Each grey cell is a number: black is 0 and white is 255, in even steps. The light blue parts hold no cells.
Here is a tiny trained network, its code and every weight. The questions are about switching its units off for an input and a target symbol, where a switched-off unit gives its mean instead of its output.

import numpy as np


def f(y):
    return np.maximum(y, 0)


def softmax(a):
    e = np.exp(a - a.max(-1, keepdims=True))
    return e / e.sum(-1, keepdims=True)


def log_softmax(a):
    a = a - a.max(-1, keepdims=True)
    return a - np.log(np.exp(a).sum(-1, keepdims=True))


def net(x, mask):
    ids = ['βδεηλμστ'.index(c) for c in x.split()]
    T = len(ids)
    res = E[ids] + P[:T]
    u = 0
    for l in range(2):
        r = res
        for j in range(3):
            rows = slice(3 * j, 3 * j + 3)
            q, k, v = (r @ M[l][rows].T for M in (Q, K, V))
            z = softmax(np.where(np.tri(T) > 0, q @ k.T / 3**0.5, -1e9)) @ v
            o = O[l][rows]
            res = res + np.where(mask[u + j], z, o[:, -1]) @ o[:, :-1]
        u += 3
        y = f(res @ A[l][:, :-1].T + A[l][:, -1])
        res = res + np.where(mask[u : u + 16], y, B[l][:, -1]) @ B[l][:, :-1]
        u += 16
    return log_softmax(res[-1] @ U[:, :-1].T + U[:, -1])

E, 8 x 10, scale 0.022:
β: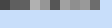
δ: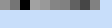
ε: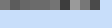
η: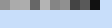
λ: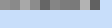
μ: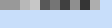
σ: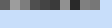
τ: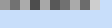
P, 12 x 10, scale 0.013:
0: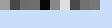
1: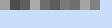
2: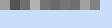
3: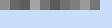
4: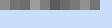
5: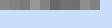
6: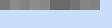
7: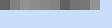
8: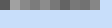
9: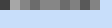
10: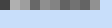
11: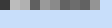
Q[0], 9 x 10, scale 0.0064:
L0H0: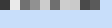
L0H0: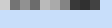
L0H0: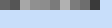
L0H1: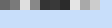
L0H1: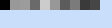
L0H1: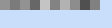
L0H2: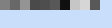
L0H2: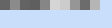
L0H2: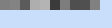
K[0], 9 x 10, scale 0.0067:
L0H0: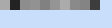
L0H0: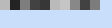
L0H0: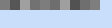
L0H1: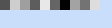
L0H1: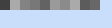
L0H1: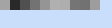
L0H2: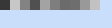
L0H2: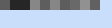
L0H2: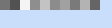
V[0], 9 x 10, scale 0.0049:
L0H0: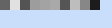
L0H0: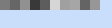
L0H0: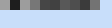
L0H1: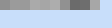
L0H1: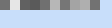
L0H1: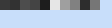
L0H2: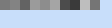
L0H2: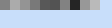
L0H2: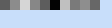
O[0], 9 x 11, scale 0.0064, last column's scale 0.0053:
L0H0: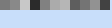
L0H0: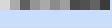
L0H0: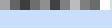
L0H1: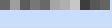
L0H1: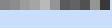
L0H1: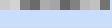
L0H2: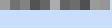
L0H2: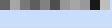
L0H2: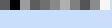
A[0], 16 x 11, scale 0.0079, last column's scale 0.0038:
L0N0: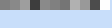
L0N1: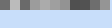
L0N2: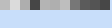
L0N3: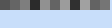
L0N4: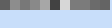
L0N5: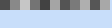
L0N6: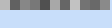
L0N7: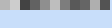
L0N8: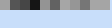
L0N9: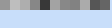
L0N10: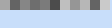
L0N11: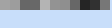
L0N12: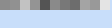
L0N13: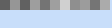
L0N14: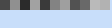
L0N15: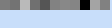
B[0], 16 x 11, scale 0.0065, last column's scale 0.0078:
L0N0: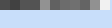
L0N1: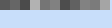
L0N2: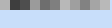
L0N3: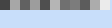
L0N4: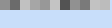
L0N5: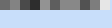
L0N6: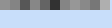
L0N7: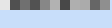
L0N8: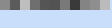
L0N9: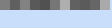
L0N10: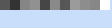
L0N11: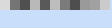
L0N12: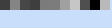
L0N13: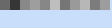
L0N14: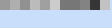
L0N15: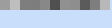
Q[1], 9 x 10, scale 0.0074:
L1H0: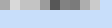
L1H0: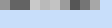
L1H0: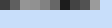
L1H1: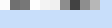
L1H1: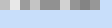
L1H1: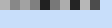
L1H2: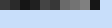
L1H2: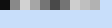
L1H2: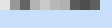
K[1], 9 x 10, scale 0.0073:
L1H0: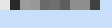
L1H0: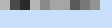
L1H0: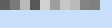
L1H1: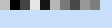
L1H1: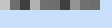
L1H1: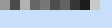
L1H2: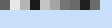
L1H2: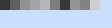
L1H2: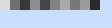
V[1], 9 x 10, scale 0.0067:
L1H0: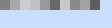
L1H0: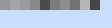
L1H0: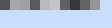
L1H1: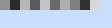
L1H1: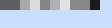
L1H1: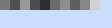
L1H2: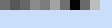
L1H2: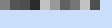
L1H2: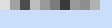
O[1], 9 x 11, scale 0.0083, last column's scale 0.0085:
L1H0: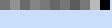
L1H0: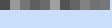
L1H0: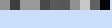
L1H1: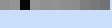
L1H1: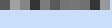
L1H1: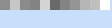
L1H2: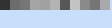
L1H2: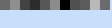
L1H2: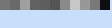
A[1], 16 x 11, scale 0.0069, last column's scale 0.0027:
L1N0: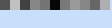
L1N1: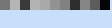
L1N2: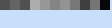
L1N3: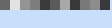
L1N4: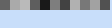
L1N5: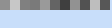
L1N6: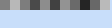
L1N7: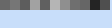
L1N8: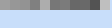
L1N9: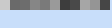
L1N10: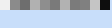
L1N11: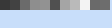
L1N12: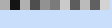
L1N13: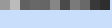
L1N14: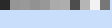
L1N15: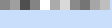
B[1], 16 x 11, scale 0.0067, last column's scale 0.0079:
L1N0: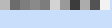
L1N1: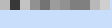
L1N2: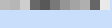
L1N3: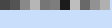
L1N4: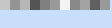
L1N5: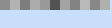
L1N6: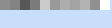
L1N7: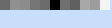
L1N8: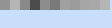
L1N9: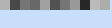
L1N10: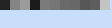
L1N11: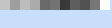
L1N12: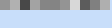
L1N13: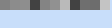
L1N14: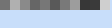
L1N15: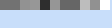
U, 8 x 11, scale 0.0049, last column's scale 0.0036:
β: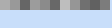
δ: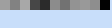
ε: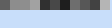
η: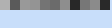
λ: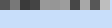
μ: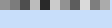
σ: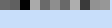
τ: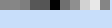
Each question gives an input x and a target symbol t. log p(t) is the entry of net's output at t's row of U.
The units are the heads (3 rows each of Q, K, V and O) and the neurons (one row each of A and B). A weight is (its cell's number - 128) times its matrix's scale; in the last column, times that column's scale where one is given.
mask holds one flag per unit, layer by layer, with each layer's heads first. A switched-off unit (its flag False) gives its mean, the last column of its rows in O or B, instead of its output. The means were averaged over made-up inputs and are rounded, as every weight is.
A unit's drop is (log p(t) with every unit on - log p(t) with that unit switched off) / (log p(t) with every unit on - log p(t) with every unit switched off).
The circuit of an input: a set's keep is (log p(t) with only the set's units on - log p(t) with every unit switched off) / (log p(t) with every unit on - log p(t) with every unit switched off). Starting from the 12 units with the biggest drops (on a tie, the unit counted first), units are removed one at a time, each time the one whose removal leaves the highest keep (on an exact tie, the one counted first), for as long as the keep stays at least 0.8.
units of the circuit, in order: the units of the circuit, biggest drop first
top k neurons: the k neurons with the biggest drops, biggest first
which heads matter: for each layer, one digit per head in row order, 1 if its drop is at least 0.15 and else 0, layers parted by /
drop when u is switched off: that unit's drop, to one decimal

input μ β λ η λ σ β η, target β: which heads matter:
000 / 011
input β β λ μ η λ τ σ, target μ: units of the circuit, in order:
[L1H1, L1N15, L0N14]
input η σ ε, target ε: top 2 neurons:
[L1N11, L0N14]
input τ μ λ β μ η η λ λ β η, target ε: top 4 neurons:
[L0N11, L0N1, L1N7, L1N6]
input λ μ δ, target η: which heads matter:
000 / 001
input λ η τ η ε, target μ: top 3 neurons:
[L1N15, L1N0, L0N8]
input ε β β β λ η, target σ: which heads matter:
110 / 001
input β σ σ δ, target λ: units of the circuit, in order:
[L1H1, L0N14, L0N13, L1N13]
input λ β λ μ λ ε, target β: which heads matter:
000 / 001
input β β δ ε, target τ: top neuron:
[L1N5]
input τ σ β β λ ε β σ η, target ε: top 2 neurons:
[L0N11, L0N2]
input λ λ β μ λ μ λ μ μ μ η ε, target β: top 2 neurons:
[L0N15, L1N12]
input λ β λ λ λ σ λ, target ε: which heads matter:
000 / 101
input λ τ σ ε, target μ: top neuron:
[L1N0]
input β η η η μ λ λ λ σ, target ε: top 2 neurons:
[L0N3, L1N14]
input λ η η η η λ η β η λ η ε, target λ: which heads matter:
000 / 001
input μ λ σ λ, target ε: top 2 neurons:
[L1N11, L0N3]
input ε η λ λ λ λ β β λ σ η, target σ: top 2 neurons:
[L0N2, L0N11]
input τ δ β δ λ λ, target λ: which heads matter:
100 / 001
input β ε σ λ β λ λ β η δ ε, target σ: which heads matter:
100 / 111
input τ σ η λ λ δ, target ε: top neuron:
[L0N11]
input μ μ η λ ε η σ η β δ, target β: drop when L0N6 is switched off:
0.1
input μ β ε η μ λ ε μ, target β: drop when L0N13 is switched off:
0.0
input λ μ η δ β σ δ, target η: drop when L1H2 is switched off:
0.2
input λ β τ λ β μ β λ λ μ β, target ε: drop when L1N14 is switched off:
0.1
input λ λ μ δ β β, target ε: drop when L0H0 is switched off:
0.1
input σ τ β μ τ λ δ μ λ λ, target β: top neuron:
[L0N15]
